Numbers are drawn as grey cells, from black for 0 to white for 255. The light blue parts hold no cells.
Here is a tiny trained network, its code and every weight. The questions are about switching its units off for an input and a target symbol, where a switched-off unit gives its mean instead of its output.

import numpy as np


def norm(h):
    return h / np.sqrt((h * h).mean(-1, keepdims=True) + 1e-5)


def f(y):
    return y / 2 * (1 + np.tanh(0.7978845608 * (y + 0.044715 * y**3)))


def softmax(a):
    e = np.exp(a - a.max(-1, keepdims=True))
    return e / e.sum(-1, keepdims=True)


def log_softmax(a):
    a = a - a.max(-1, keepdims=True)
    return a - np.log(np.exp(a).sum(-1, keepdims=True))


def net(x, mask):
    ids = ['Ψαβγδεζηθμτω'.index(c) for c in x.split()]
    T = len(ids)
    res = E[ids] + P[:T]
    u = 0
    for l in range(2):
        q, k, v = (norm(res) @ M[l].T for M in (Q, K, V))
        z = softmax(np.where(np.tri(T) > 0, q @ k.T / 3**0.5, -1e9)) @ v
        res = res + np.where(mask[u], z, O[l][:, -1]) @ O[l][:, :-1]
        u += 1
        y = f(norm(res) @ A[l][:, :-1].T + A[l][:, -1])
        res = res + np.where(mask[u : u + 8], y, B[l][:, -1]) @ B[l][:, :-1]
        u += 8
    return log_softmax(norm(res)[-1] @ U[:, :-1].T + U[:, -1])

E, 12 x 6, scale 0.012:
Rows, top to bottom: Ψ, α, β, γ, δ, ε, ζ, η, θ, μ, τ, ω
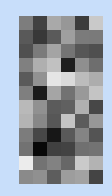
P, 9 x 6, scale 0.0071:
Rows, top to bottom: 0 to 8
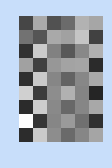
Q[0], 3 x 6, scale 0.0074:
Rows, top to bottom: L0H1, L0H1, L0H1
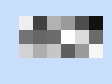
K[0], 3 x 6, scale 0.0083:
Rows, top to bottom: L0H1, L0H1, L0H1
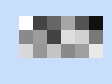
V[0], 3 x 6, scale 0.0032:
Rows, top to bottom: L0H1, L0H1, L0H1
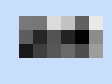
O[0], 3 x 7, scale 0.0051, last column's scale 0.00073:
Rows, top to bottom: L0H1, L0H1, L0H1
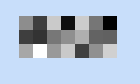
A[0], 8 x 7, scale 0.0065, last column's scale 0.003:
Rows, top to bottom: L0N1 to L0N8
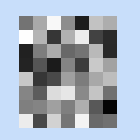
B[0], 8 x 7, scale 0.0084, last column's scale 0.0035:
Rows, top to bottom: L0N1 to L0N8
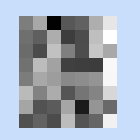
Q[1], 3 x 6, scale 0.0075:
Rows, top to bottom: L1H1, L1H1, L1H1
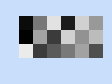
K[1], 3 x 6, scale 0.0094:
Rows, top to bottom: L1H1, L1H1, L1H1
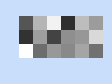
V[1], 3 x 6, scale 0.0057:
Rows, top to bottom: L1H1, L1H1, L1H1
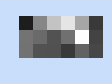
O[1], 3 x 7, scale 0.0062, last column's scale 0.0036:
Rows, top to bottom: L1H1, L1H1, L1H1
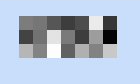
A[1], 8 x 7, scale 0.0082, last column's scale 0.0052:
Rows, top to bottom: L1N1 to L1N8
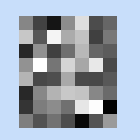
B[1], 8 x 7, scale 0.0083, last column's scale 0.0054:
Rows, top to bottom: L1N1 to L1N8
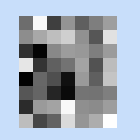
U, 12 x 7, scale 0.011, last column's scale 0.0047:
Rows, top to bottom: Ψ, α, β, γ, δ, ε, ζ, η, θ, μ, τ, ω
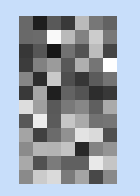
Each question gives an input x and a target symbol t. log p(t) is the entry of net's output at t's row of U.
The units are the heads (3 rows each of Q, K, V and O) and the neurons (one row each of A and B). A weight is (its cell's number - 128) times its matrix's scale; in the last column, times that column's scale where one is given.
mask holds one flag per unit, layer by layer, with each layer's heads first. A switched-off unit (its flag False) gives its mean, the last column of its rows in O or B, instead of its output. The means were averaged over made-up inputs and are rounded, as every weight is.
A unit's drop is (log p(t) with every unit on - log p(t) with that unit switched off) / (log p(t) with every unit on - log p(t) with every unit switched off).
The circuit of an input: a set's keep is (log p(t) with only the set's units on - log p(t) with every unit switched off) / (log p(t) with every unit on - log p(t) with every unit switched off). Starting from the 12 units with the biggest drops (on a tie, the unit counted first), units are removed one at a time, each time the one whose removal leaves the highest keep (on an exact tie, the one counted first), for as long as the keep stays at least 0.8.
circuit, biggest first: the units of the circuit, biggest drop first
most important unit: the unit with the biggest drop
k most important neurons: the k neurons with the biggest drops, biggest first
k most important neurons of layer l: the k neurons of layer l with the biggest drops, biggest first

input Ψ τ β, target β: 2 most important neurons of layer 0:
L0N1, L0N3
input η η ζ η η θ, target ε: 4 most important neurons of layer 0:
L0N6, L0N4, L0N2, L0N3
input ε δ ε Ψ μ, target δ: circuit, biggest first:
L0N4, L0N1, L1N8
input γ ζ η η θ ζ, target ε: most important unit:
L0N8
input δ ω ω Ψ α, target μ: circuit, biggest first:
L0N4, L1N5, L1N8
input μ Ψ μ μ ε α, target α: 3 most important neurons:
L0N1, L1N2, L0N8
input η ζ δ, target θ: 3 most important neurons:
L1N4, L1N7, L0N6
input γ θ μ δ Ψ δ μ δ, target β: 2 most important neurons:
L0N8, L1N5
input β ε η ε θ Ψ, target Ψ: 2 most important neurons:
L1N5, L0N8
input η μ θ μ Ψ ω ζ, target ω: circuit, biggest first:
L0N1, L1H1
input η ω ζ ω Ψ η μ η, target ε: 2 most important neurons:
L1N5, L1N8
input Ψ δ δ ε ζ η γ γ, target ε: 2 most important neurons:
L0N8, L0N6
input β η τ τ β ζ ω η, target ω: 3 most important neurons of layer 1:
L1N2, L1N8, L1N5
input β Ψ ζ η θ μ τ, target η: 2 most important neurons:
L0N8, L0N4
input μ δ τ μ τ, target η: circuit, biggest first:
L1N7, L0N8, L1N8
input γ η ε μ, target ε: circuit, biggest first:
L1N1
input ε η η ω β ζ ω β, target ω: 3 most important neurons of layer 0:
L0N2, L0N8, L0N3
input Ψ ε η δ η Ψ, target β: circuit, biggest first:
L1H1, L1N5
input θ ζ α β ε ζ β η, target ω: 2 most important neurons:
L0N8, L1N2
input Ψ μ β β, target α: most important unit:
L1H1
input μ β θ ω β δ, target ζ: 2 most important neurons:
L0N2, L0N6
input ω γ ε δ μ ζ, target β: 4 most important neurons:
L0N6, L0N8, L0N2, L1N5
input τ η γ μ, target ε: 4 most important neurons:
L0N6, L1N1, L0N2, L1N5
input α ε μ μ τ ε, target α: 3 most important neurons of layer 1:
L1N2, L1N4, L1N3
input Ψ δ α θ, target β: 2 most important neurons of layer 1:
L1N8, L1N1
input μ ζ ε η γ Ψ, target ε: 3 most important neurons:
L0N2, L1N5, L0N1
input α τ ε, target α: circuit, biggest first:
L1N7
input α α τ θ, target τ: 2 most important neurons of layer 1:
L1N8, L1N2
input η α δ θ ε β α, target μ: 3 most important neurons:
L0N4, L1N5, L0N3
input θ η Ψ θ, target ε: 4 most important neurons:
L0N6, L1N1, L0N4, L1N5
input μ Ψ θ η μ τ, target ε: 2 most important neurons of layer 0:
L0N8, L0N4
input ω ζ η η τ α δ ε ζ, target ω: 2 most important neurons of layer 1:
L1N8, L1N5
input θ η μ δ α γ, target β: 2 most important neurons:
L0N8, L0N6
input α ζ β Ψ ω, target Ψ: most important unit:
L0H1
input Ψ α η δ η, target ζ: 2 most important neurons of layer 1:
L1N4, L1N5
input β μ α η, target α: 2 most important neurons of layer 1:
L1N4, L1N2
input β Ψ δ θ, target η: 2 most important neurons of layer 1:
L1N1, L1N2
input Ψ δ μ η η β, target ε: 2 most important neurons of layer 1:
L1N5, L1N1
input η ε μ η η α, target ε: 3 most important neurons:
L1N5, L1N1, L0N2
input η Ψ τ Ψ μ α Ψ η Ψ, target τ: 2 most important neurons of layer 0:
L0N1, L0N3
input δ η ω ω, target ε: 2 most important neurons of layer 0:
L0N6, L0N4
